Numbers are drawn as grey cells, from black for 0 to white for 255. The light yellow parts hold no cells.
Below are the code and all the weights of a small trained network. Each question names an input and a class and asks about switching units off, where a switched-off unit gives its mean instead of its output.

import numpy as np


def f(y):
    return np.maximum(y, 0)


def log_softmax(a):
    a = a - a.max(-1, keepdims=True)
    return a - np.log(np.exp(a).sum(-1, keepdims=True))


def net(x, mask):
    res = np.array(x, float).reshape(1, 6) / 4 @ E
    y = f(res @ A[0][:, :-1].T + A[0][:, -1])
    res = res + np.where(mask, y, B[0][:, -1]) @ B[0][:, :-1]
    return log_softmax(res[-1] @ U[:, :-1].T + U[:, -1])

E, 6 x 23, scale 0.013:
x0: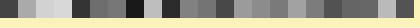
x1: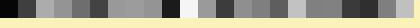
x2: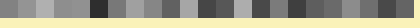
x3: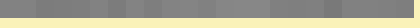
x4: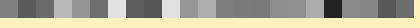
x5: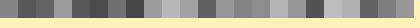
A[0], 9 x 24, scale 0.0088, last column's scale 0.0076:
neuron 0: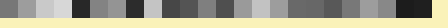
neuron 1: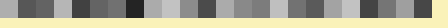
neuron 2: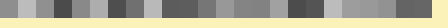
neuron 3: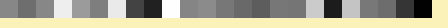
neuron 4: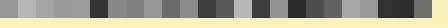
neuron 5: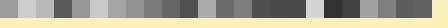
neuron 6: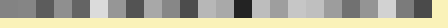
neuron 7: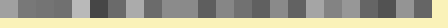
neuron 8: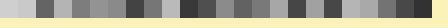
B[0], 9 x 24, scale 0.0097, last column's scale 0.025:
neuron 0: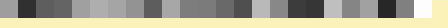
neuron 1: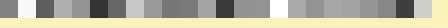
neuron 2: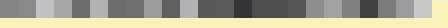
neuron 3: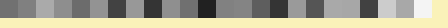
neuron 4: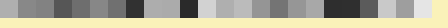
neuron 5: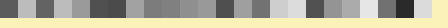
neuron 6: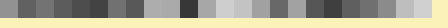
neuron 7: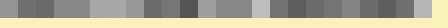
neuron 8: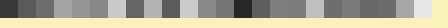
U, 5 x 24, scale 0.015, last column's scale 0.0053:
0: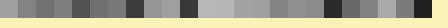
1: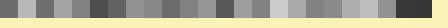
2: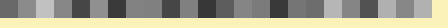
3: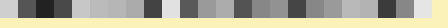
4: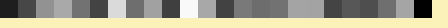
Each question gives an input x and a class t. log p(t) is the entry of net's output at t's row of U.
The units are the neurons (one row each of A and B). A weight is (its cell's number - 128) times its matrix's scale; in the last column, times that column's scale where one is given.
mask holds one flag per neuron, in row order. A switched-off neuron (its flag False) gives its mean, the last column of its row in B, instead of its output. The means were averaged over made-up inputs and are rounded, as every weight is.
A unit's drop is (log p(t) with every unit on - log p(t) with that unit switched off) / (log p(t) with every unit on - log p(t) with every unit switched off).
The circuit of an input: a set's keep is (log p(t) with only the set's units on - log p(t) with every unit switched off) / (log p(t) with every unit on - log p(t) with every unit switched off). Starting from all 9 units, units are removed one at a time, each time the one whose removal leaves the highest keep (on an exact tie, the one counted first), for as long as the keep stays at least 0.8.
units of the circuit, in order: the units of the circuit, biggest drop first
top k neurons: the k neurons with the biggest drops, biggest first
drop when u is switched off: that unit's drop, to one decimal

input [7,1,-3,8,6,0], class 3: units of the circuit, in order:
[neuron 0]
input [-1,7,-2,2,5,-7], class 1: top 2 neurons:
[neuron 8; neuron 5]
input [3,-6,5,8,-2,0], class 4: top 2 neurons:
[neuron 8; neuron 2]
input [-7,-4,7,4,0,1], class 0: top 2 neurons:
[neuron 4; neuron 0]
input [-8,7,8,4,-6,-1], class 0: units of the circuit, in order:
[neuron 4; neuron 8; neuron 3]
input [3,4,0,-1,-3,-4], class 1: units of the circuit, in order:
[neuron 8; neuron 3]
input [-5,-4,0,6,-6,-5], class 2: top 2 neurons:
[neuron 2; neuron 0]
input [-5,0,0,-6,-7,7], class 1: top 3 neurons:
[neuron 1; neuron 3; neuron 0]
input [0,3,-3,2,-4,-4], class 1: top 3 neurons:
[neuron 3; neuron 8; neuron 4]
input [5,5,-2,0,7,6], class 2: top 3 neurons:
[neuron 3; neuron 5; neuron 8]
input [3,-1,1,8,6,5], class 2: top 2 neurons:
[neuron 3; neuron 5]
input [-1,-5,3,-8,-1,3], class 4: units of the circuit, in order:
[neuron 8; neuron 0]
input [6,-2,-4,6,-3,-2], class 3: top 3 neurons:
[neuron 0; neuron 4; neuron 3]
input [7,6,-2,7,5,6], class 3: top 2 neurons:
[neuron 0; neuron 5]
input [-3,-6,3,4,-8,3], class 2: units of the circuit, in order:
[neuron 2]
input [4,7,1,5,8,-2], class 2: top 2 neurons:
[neuron 3; neuron 8]
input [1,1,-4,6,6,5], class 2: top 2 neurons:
[neuron 3; neuron 5]
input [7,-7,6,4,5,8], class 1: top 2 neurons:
[neuron 1; neuron 6]
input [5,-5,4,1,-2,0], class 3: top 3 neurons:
[neuron 0; neuron 6; neuron 3]
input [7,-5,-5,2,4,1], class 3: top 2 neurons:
[neuron 0; neuron 4]
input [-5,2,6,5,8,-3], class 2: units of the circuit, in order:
[neuron 3]
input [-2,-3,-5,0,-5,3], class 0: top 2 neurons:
[neuron 6; neuron 3]
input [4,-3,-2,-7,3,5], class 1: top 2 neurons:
[neuron 1; neuron 4]
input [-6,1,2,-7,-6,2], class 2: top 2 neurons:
[neuron 0; neuron 2]
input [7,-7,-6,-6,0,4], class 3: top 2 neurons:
[neuron 0; neuron 4]
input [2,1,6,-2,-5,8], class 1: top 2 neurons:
[neuron 1; neuron 6]
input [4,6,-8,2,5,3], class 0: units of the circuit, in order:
[neuron 6]
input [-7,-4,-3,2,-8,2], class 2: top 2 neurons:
[neuron 2; neuron 0]
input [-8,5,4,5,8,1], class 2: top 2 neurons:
[neuron 3; neuron 0]
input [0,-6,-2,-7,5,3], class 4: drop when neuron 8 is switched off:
1.2
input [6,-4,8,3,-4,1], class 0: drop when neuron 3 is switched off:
0.0
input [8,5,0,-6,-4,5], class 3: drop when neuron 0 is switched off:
0.7
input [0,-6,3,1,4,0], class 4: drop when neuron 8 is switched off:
1.2
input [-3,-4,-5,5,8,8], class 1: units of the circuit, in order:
[neuron 1]
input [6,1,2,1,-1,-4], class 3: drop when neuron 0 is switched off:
0.9
